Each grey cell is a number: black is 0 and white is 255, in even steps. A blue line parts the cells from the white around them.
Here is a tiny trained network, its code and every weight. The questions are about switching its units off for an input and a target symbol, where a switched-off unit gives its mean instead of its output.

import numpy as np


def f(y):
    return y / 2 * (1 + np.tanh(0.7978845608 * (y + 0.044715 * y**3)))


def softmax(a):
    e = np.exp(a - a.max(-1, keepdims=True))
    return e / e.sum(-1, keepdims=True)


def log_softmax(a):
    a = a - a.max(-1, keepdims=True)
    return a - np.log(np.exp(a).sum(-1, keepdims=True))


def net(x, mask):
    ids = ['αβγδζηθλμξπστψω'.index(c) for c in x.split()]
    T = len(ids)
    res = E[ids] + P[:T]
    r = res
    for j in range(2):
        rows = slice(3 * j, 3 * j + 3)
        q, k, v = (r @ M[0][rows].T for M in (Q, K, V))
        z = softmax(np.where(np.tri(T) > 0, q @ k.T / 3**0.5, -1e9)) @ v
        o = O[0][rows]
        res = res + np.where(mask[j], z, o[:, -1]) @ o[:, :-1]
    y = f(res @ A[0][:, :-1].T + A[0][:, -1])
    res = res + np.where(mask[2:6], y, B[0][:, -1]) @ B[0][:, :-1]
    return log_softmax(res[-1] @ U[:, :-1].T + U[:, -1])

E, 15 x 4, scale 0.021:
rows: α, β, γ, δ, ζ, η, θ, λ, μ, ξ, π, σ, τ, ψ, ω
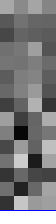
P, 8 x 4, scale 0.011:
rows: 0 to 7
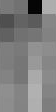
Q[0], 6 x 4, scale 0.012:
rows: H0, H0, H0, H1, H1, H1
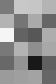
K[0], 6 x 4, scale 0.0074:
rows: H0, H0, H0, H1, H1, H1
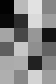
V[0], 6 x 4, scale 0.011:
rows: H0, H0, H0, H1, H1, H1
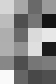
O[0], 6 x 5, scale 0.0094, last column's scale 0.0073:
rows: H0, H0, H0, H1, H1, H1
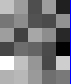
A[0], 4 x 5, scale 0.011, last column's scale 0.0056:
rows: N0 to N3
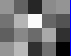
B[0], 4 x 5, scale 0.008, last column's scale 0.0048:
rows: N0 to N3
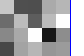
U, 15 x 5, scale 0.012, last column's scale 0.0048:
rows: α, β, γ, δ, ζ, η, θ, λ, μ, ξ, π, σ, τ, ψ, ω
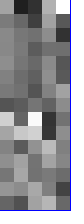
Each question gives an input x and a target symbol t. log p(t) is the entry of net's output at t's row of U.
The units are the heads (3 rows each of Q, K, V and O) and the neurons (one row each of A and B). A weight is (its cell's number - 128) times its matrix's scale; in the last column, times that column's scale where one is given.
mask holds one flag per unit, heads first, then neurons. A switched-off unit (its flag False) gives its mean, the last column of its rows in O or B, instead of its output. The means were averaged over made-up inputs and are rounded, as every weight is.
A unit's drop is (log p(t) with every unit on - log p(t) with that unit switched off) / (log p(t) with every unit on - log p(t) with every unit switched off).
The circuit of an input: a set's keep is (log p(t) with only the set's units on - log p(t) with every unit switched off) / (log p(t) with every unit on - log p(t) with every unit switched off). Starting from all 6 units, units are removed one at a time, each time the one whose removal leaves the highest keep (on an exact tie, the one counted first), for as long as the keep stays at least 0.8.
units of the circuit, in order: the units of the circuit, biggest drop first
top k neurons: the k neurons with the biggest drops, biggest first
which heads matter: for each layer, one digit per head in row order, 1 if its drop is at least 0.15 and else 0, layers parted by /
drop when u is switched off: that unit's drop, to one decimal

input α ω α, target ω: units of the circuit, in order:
H1, H0
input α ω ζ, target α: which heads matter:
11
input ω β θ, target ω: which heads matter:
11
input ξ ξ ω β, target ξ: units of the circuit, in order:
H1
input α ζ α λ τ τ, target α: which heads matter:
10
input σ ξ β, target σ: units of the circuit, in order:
H0, H1
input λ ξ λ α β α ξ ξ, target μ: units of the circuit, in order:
H1, N1
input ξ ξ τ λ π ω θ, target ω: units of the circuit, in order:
H0, H1
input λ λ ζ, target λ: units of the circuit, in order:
H1, H0
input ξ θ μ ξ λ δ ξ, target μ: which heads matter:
01
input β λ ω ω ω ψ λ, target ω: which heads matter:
11
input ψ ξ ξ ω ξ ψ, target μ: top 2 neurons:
N1, N0
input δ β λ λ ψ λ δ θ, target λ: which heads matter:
01
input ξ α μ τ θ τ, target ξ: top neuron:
N0
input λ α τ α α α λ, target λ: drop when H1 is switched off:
0.9
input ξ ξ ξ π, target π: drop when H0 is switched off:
0.9
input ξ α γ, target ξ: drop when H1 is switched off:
1.2
